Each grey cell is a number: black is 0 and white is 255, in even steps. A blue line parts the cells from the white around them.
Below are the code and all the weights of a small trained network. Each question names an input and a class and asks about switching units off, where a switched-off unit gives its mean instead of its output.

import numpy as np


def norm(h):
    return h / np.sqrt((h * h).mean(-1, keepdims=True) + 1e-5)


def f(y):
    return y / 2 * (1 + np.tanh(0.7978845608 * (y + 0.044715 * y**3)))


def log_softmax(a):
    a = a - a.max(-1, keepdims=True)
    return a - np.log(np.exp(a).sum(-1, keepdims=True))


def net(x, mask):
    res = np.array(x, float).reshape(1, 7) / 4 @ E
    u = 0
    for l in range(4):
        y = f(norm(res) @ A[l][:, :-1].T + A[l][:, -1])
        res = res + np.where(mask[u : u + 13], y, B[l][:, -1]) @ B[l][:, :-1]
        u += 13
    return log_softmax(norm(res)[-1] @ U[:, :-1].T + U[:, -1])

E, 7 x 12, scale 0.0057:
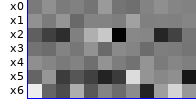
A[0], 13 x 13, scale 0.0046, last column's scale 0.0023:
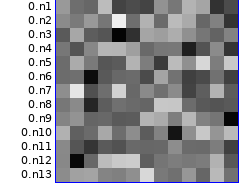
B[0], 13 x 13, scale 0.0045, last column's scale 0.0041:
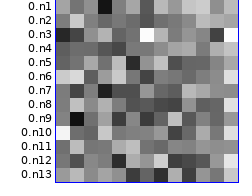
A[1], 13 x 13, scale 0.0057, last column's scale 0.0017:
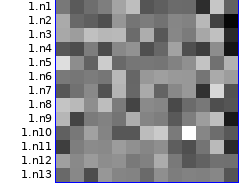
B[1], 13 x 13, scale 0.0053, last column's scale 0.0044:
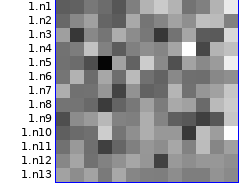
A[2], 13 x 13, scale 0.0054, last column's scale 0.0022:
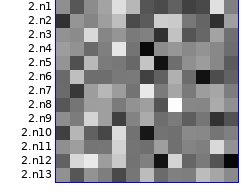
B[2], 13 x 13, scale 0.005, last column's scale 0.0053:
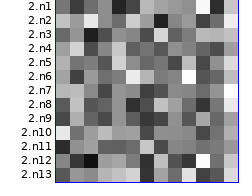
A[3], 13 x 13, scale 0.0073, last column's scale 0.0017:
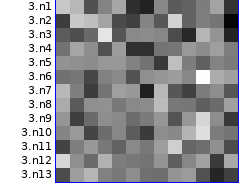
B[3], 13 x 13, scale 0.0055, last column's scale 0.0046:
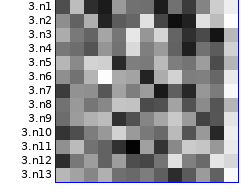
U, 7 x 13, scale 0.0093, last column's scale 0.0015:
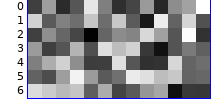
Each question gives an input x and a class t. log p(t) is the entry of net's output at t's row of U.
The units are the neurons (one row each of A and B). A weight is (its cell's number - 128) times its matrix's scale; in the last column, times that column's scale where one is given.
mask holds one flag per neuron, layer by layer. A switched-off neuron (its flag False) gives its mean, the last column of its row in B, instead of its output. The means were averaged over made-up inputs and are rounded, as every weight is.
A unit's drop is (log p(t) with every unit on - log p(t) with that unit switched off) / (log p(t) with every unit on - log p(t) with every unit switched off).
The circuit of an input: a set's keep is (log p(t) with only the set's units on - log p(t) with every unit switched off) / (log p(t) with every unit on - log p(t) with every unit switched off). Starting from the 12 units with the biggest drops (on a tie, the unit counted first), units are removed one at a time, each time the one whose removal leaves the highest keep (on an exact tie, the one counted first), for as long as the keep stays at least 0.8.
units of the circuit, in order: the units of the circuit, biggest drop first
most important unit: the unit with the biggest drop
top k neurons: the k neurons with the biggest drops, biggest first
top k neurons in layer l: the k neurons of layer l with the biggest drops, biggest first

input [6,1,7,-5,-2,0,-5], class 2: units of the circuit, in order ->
[1.n1 1.n4]
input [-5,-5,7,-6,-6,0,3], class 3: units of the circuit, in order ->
[0.n12]
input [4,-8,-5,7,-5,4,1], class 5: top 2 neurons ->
[0.n1 1.n9]
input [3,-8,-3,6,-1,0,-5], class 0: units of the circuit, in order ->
[2.n12 0.n12]
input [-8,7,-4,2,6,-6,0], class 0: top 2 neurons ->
[2.n3 2.n12]
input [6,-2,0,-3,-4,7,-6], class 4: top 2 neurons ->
[0.n3 3.n2]
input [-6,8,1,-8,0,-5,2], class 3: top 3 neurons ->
[0.n12 2.n1 1.n9]
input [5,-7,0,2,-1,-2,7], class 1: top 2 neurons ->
[1.n5 1.n10]
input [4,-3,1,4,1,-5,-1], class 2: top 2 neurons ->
[0.n12 1.n1]
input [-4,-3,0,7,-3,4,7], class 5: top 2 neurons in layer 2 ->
[2.n7 2.n8]
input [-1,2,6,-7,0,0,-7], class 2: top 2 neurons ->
[1.n1 1.n4]
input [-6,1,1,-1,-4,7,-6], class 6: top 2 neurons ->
[0.n6 2.n6]
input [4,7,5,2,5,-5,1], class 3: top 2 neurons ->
[0.n12 3.n3]
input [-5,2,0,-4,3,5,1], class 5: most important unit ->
0.n3
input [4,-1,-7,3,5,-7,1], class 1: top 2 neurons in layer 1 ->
[1.n3 1.n5]
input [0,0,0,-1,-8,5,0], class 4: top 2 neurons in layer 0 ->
[0.n3 0.n10]
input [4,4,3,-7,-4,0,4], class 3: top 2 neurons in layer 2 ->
[2.n7 2.n8]
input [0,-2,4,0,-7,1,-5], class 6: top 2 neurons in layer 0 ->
[0.n6 0.n8]
